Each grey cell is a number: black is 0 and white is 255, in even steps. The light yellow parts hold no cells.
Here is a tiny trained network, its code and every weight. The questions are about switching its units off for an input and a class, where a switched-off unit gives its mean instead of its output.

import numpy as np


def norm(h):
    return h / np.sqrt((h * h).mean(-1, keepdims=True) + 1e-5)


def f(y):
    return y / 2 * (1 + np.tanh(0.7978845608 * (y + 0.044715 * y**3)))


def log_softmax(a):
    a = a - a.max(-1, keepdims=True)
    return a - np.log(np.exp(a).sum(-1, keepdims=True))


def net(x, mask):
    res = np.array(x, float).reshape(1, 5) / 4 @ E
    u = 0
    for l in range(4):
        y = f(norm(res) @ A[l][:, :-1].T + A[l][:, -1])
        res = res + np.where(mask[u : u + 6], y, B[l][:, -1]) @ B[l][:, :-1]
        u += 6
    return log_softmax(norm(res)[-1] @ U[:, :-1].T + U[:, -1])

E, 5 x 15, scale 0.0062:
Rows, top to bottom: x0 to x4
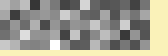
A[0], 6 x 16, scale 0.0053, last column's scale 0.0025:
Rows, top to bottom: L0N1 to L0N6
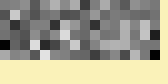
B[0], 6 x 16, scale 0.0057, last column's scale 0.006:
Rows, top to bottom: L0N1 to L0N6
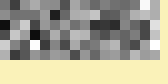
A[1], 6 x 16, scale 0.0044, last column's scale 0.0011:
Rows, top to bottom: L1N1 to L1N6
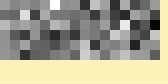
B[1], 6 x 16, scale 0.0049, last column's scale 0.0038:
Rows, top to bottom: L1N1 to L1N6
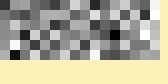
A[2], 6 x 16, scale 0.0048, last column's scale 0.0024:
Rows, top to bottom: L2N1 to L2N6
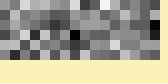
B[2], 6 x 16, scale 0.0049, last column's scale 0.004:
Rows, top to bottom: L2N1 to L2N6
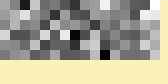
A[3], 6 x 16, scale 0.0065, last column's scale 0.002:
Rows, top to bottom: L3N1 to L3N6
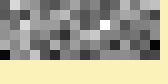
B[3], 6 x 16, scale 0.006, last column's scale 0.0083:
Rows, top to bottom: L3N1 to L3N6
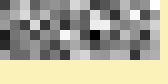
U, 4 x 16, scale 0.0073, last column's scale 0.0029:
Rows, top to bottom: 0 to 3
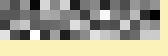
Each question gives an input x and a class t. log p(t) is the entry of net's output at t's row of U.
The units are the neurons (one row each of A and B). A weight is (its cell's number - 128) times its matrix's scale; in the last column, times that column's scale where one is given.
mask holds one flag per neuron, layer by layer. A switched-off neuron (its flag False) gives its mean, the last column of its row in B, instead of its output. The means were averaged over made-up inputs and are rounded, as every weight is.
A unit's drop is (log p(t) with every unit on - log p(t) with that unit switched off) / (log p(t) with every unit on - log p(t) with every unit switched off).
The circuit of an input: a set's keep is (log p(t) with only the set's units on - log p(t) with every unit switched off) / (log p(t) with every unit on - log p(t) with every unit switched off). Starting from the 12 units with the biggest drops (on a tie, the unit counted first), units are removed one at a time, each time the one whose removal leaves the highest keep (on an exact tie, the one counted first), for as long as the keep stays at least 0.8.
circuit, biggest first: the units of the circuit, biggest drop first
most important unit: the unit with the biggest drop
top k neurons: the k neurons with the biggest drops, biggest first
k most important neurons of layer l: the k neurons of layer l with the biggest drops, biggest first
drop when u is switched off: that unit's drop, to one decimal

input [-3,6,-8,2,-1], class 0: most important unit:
L0N3
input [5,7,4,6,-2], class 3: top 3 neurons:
(L3N3 L2N1 L0N3)
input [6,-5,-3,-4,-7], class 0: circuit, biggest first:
(L0N5 L2N4)
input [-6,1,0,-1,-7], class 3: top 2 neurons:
(L0N5 L3N6)
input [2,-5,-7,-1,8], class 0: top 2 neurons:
(L0N5 L3N3)
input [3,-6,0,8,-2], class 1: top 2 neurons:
(L3N4 L0N5)
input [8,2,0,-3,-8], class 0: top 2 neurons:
(L0N5 L2N4)
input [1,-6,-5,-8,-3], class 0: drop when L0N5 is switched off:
0.2
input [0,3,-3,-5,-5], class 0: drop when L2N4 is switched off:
0.1
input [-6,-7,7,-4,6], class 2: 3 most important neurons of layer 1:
(L1N1 L1N2 L1N3)
